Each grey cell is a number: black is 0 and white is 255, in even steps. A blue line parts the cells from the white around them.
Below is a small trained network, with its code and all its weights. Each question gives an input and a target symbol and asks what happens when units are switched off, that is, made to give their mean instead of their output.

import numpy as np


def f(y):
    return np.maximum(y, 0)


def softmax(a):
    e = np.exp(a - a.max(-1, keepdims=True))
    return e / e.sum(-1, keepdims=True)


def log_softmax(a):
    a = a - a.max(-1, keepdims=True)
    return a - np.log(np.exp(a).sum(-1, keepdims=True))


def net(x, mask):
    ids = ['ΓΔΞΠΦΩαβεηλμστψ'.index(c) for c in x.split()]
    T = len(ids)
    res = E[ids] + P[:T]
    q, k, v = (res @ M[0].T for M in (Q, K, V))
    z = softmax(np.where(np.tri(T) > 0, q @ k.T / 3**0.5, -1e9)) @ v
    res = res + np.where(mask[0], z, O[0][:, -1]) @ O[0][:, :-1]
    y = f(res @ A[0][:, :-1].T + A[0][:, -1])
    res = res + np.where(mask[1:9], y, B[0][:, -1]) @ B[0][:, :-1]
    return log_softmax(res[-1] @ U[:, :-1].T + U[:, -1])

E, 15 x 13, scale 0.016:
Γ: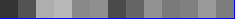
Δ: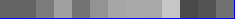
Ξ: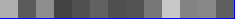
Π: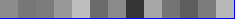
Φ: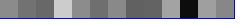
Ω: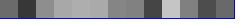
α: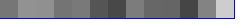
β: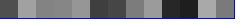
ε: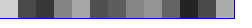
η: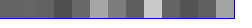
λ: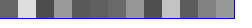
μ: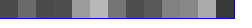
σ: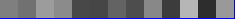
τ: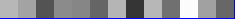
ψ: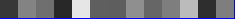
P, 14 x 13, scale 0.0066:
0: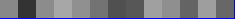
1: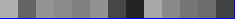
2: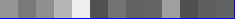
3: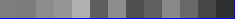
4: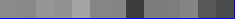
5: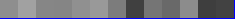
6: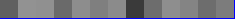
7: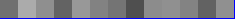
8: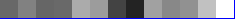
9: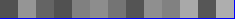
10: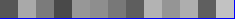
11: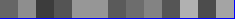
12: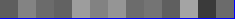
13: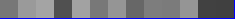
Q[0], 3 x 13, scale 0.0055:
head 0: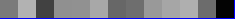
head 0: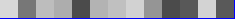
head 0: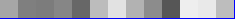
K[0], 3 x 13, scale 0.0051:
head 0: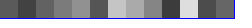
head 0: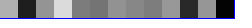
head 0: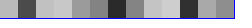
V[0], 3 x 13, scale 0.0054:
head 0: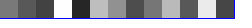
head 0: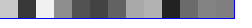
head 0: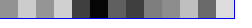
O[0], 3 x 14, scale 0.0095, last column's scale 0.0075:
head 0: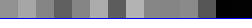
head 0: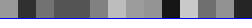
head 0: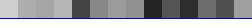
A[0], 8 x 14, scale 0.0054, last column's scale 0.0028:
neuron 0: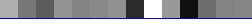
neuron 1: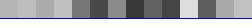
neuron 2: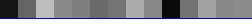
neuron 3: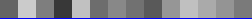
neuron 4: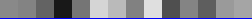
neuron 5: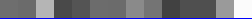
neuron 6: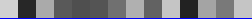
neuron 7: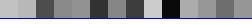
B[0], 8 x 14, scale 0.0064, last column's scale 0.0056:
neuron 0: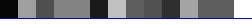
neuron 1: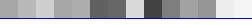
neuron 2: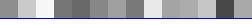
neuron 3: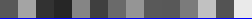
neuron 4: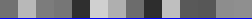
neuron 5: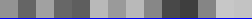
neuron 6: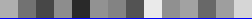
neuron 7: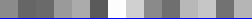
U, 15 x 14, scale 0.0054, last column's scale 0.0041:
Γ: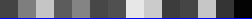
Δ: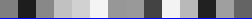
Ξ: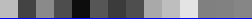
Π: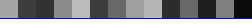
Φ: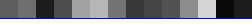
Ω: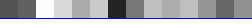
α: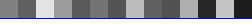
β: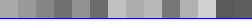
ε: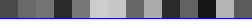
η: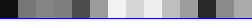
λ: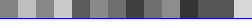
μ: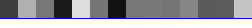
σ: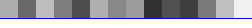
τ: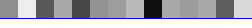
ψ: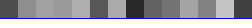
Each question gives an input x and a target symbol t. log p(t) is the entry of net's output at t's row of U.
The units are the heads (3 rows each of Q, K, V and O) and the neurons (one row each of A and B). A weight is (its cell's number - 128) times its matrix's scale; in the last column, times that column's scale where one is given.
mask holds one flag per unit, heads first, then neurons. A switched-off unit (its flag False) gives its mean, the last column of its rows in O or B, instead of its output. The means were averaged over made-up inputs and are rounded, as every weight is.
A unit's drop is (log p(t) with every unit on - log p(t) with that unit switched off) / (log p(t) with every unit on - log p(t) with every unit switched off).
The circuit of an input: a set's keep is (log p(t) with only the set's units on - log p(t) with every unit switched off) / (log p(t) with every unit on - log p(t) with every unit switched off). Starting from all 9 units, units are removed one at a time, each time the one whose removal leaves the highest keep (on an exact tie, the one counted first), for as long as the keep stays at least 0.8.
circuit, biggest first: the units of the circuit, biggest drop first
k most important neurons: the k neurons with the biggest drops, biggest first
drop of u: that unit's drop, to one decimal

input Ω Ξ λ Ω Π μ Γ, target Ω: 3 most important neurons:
(neuron 3; neuron 0; neuron 2)
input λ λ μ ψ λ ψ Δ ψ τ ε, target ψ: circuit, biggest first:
(head 0; neuron 0)
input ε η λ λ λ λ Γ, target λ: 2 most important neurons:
(neuron 1; neuron 7)
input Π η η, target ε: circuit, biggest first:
(head 0; neuron 4; neuron 1)
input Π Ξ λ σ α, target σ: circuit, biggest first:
(head 0; neuron 5)
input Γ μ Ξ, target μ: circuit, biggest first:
(head 0)
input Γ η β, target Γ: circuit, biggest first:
(head 0; neuron 2)
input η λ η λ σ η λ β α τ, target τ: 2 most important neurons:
(neuron 1; neuron 4)
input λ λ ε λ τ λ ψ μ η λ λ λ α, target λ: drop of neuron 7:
0.1
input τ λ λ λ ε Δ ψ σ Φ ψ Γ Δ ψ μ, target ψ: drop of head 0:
1.7
